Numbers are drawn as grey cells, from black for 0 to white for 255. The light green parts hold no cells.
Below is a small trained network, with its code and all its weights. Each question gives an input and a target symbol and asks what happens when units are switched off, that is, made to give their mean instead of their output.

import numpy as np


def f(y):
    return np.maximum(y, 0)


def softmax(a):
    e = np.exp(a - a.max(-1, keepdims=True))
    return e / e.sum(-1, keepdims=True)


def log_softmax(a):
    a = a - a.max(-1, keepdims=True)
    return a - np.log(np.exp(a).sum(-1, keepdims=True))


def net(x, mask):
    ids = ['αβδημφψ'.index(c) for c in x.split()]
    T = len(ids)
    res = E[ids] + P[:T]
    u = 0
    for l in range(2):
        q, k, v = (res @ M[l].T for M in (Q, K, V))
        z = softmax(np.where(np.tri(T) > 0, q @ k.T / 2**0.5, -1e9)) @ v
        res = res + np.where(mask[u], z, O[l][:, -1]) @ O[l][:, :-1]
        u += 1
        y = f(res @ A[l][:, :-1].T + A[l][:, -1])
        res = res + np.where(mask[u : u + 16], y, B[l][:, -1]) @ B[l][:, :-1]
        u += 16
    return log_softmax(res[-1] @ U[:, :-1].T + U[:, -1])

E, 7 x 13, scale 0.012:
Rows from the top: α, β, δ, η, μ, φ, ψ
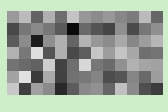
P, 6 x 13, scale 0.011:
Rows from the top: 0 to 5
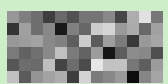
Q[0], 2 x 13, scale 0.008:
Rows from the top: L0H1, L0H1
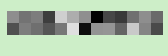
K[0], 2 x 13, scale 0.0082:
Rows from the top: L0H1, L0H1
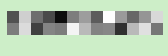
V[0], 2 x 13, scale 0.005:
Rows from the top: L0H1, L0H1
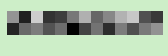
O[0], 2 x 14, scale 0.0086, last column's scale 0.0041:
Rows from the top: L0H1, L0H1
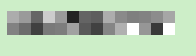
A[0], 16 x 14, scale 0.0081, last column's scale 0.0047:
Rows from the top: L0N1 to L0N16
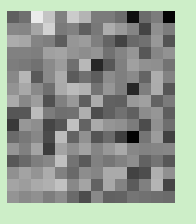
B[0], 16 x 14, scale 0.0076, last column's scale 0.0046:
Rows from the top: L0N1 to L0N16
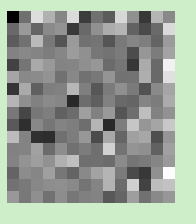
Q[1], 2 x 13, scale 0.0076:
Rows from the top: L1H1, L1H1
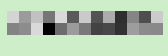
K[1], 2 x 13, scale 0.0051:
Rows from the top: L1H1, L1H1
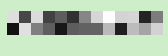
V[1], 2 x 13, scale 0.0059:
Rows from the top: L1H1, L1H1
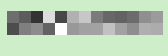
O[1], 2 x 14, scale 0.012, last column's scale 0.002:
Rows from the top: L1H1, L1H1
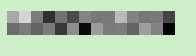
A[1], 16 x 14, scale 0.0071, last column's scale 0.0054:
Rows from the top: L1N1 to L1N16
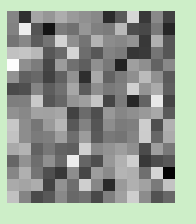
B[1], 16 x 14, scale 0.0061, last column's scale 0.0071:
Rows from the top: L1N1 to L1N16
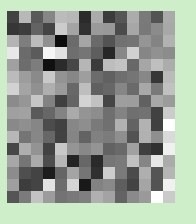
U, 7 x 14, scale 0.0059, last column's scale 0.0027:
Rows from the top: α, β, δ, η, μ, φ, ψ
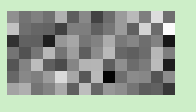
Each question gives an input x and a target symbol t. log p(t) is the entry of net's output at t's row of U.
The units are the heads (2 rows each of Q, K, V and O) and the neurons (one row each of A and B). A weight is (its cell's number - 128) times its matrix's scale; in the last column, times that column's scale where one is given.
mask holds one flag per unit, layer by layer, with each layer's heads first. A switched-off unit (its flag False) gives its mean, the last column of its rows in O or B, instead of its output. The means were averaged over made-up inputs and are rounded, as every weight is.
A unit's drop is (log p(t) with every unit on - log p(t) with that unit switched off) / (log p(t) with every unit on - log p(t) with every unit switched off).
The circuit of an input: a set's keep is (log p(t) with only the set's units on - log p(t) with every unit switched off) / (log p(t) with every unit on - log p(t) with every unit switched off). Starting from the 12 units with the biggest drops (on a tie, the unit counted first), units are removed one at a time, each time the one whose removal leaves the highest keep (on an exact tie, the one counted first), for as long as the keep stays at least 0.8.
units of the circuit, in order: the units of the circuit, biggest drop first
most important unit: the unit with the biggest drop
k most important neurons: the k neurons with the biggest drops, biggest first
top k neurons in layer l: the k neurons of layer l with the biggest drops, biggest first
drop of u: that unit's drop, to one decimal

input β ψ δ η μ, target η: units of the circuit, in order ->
(L1H1; L0H1)
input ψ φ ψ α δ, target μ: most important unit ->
L0H1
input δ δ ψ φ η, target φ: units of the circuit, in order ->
(L0H1; L0N10; L1N1)
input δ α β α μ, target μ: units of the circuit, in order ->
(L0H1; L1N8)
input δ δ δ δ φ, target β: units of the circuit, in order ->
(L1H1; L1N14)
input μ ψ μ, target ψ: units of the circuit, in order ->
(L0H1; L1H1; L1N12)
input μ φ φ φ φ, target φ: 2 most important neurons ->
(L0N10; L1N1)
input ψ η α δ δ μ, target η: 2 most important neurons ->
(L0N15; L0N2)
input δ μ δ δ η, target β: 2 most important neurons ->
(L1N14; L0N10)
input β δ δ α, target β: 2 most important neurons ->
(L0N8; L1N5)
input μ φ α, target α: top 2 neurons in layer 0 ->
(L0N1; L0N7)
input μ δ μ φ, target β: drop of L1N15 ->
0.2
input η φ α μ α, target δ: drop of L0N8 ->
0.0
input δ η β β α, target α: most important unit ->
L0H1
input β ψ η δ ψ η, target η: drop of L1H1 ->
1.4
